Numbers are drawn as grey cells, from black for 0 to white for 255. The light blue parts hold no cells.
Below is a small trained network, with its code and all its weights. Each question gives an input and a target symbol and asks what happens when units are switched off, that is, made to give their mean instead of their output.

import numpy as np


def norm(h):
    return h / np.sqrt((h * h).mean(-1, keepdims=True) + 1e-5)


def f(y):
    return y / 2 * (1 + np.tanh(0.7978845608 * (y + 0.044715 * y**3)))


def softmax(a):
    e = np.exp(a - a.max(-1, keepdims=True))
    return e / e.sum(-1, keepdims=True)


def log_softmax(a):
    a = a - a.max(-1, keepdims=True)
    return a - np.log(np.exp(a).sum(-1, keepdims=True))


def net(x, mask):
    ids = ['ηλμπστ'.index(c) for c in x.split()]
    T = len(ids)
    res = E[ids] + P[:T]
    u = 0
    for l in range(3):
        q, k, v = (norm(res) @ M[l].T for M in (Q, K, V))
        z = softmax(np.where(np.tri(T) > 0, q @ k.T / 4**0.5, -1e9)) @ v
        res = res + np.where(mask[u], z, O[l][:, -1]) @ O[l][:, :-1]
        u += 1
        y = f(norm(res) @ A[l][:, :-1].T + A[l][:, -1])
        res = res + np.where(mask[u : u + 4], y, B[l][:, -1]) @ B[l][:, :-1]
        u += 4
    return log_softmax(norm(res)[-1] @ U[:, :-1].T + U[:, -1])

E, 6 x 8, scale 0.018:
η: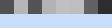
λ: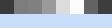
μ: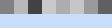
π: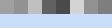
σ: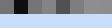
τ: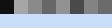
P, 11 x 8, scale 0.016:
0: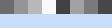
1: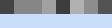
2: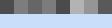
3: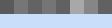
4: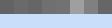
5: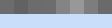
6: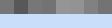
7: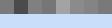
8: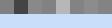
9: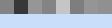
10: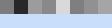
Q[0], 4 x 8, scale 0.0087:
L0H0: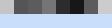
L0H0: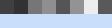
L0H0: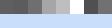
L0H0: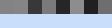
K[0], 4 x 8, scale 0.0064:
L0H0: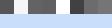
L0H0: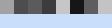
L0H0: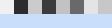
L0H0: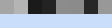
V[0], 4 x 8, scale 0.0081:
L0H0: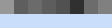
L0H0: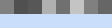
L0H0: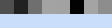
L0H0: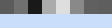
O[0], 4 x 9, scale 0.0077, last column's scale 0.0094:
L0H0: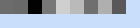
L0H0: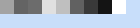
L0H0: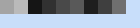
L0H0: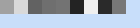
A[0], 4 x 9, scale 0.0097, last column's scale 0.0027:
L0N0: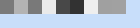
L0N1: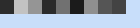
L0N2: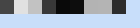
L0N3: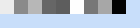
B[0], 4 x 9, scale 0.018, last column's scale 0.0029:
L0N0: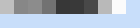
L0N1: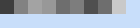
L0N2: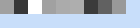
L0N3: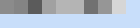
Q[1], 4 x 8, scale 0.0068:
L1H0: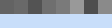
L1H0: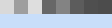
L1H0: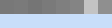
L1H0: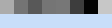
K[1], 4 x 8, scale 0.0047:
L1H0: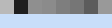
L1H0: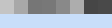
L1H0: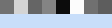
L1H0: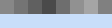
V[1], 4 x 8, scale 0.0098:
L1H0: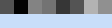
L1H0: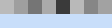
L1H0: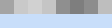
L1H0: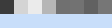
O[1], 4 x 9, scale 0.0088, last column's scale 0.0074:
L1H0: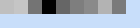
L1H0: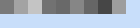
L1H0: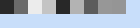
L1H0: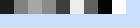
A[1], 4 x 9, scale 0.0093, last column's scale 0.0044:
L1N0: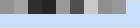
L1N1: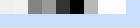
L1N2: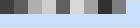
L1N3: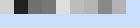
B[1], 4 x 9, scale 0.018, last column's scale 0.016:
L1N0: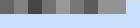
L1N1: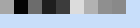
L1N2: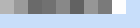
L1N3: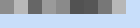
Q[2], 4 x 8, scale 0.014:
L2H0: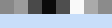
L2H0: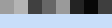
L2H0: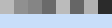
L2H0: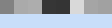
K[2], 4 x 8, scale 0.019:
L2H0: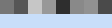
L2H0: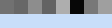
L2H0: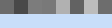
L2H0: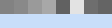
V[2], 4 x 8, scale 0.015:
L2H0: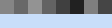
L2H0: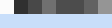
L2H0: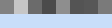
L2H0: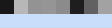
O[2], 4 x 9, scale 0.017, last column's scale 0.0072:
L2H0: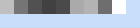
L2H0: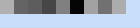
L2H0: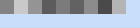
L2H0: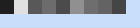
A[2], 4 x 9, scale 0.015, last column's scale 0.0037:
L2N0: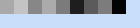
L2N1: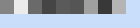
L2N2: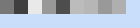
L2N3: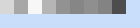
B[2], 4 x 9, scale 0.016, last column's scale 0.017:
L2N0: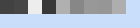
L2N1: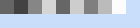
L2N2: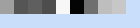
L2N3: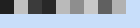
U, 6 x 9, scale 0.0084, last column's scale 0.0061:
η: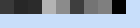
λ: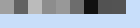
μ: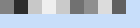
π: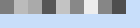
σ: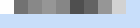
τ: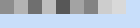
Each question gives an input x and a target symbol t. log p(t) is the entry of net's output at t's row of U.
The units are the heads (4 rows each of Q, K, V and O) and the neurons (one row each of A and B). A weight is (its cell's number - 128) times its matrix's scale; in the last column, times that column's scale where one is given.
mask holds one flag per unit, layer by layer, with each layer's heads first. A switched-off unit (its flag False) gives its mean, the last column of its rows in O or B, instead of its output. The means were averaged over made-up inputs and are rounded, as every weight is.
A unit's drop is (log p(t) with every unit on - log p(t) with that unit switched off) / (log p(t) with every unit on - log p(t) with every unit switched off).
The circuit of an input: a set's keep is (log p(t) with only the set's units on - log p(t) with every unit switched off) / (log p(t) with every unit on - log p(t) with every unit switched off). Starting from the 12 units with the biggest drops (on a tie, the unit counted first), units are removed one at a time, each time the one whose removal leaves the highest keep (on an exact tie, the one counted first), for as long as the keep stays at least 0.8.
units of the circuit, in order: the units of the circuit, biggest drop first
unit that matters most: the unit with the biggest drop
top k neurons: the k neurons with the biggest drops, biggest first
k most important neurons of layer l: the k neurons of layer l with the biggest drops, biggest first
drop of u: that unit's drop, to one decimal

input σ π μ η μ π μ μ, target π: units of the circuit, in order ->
(L2N3, L2N1, L0H0)
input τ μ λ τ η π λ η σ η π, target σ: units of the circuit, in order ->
(L2H0)
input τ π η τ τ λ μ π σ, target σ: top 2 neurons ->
(L0N0, L2N3)
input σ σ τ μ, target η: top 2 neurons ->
(L0N0, L0N1)
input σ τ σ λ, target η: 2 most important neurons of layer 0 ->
(L0N0, L0N3)
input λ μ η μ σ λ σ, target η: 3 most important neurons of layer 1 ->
(L1N2, L1N0, L1N1)
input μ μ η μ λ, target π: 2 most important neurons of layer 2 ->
(L2N3, L2N1)
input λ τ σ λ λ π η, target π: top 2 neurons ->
(L0N0, L2N3)
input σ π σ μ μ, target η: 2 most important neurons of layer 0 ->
(L0N0, L0N3)
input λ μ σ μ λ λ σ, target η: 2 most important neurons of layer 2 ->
(L2N1, L2N2)
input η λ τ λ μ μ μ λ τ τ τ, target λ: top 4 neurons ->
(L0N2, L0N1, L0N0, L2N1)
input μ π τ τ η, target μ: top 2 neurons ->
(L1N3, L2N2)
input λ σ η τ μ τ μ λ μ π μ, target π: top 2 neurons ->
(L0N1, L2N1)
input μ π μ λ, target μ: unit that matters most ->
L2H0
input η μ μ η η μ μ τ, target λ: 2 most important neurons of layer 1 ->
(L1N3, L1N1)
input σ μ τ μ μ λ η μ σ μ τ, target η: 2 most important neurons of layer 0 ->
(L0N0, L0N1)
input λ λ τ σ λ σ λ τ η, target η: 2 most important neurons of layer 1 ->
(L1N2, L1N0)
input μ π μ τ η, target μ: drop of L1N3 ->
0.1
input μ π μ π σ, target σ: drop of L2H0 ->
0.6
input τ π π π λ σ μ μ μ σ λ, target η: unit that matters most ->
L1H0
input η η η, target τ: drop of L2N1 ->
0.0
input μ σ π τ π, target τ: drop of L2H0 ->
0.6
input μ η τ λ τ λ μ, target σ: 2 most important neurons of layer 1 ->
(L1N1, L1N2)
